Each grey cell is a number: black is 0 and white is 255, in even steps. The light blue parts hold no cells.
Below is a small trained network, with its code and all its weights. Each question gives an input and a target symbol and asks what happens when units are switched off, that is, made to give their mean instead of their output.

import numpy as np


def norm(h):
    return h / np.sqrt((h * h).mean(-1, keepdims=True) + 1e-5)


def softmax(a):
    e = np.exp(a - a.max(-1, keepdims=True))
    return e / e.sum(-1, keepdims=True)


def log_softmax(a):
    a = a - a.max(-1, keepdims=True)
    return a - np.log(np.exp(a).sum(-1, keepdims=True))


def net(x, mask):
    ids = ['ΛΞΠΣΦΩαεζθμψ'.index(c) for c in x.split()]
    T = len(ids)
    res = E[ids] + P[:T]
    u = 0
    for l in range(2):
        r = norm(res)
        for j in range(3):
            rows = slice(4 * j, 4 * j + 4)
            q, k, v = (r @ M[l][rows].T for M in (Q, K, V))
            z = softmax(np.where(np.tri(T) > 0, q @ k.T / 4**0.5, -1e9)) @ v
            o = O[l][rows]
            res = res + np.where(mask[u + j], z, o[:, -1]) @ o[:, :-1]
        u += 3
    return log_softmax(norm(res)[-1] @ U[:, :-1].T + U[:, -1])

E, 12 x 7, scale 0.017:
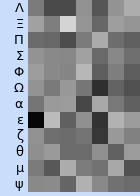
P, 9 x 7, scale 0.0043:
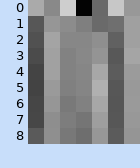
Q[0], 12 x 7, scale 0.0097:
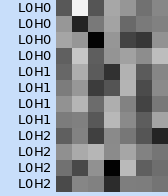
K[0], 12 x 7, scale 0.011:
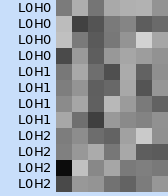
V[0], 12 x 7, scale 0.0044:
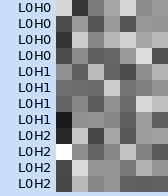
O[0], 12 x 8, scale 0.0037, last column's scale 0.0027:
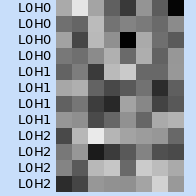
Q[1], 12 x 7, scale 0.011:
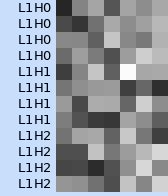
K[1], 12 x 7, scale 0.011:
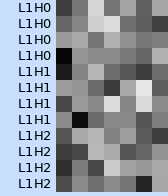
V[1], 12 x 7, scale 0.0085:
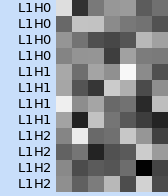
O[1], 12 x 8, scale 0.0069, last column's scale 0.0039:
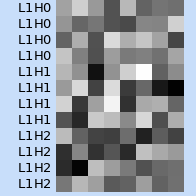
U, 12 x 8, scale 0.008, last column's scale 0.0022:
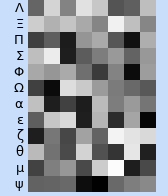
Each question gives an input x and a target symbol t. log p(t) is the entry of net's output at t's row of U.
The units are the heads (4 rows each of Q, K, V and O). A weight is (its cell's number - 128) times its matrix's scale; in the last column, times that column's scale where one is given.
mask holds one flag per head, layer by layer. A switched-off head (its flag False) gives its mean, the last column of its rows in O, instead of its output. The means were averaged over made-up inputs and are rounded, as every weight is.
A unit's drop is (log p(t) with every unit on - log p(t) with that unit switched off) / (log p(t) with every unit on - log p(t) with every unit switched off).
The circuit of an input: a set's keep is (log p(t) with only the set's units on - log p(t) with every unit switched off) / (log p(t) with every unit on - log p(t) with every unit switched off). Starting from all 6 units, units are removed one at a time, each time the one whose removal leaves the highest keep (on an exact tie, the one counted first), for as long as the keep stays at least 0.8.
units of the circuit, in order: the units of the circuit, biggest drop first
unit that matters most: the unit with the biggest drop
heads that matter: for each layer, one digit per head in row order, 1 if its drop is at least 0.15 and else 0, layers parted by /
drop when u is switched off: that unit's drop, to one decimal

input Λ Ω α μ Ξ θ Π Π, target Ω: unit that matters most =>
L1H1
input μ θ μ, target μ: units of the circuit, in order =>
(L1H1; L1H2)
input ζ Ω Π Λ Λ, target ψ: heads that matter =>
110 / 110
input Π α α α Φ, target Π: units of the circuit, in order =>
(L1H2; L0H2; L1H1)
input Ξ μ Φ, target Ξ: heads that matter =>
000 / 011
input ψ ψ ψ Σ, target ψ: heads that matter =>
001 / 001
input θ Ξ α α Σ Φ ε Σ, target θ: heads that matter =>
001 / 010
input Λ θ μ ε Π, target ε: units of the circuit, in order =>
(L0H2; L1H1)
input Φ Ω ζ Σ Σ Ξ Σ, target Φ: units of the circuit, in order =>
(L1H2; L0H0; L0H2)
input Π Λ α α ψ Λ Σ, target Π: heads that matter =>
001 / 001
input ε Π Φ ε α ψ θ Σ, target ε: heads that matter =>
000 / 010
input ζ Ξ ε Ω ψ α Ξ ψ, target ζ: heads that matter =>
010 / 101
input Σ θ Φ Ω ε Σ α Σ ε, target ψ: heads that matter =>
001 / 110
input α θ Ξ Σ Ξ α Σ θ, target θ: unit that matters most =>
L1H1
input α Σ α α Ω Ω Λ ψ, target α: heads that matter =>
000 / 011
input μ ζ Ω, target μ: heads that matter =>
000 / 010
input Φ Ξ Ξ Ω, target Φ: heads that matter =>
100 / 011
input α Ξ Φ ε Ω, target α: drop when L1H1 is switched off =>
0.3
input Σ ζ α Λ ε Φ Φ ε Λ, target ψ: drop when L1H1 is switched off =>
0.6
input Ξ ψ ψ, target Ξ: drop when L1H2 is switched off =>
0.2
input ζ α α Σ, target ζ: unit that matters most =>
L1H2
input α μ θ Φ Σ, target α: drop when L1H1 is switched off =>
0.2
